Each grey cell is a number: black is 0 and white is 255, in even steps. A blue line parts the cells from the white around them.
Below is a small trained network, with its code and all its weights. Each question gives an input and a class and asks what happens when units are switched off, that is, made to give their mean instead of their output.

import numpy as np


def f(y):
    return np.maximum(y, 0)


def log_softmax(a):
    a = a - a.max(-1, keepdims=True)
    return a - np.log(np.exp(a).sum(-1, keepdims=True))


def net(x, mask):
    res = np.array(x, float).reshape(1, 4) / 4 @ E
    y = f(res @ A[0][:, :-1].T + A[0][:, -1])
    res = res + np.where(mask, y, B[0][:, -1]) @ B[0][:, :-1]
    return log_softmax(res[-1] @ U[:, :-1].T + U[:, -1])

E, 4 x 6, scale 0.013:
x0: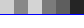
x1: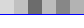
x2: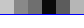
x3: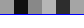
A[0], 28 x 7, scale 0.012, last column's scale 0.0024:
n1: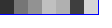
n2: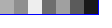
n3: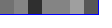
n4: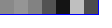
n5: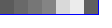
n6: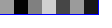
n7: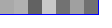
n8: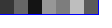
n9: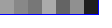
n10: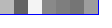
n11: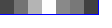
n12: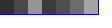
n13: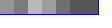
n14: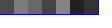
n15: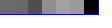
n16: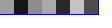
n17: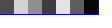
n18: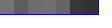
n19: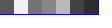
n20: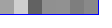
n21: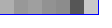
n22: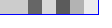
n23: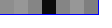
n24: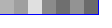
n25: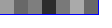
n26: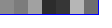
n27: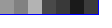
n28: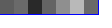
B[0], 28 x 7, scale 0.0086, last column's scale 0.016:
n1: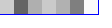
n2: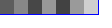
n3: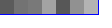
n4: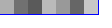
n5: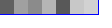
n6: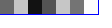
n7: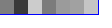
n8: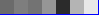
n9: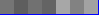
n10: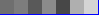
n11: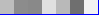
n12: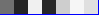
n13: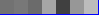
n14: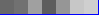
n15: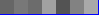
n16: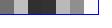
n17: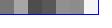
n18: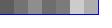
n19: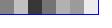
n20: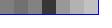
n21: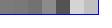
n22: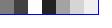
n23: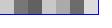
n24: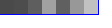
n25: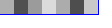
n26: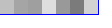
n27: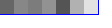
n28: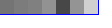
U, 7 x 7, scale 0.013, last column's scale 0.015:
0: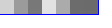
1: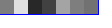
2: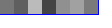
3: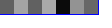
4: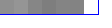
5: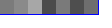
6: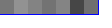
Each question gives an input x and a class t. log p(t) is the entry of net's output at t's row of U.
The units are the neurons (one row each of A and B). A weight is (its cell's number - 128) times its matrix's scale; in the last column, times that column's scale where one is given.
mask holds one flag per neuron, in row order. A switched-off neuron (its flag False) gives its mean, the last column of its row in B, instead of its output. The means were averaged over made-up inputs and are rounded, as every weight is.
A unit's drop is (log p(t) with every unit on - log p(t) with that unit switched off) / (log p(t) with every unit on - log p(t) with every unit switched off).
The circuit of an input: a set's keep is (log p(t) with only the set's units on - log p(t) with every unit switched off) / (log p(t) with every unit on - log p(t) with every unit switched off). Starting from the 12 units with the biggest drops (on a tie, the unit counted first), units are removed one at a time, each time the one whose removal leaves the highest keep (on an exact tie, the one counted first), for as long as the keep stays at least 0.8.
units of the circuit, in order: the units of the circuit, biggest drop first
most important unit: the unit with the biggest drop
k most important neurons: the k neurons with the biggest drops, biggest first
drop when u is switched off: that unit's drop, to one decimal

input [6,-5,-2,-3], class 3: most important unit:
n22
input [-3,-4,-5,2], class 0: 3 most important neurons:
[n11, n22, n1]
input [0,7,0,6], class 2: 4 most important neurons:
[n22, n7, n19, n17]
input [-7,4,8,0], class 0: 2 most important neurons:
[n25, n23]
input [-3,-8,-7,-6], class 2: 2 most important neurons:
[n12, n14]
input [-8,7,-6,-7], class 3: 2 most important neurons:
[n8, n5]
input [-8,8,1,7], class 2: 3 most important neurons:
[n22, n7, n19]
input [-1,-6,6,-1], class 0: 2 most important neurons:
[n23, n26]
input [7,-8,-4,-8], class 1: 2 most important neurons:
[n19, n17]
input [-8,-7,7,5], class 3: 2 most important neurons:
[n8, n28]
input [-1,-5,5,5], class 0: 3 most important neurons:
[n26, n25, n22]
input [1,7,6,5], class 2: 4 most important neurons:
[n22, n11, n1, n7]
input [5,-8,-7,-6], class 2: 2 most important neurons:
[n14, n12]
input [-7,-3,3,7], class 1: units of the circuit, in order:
[n16]
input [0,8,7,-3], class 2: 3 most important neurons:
[n22, n20, n11]
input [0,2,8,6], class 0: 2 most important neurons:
[n26, n25]
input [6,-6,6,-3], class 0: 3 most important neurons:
[n23, n26, n22]
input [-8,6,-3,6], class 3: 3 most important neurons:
[n8, n5, n12]
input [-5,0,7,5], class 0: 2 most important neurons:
[n25, n26]
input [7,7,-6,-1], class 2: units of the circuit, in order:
[n22]
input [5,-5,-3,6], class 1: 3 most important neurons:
[n6, n16, n22]
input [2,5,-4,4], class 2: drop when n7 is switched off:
0.2
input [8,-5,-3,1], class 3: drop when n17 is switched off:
0.0
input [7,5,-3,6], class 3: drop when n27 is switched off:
0.1
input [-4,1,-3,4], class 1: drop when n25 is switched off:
0.2
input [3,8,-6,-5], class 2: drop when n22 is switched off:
0.7
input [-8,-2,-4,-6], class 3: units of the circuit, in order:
[n8]
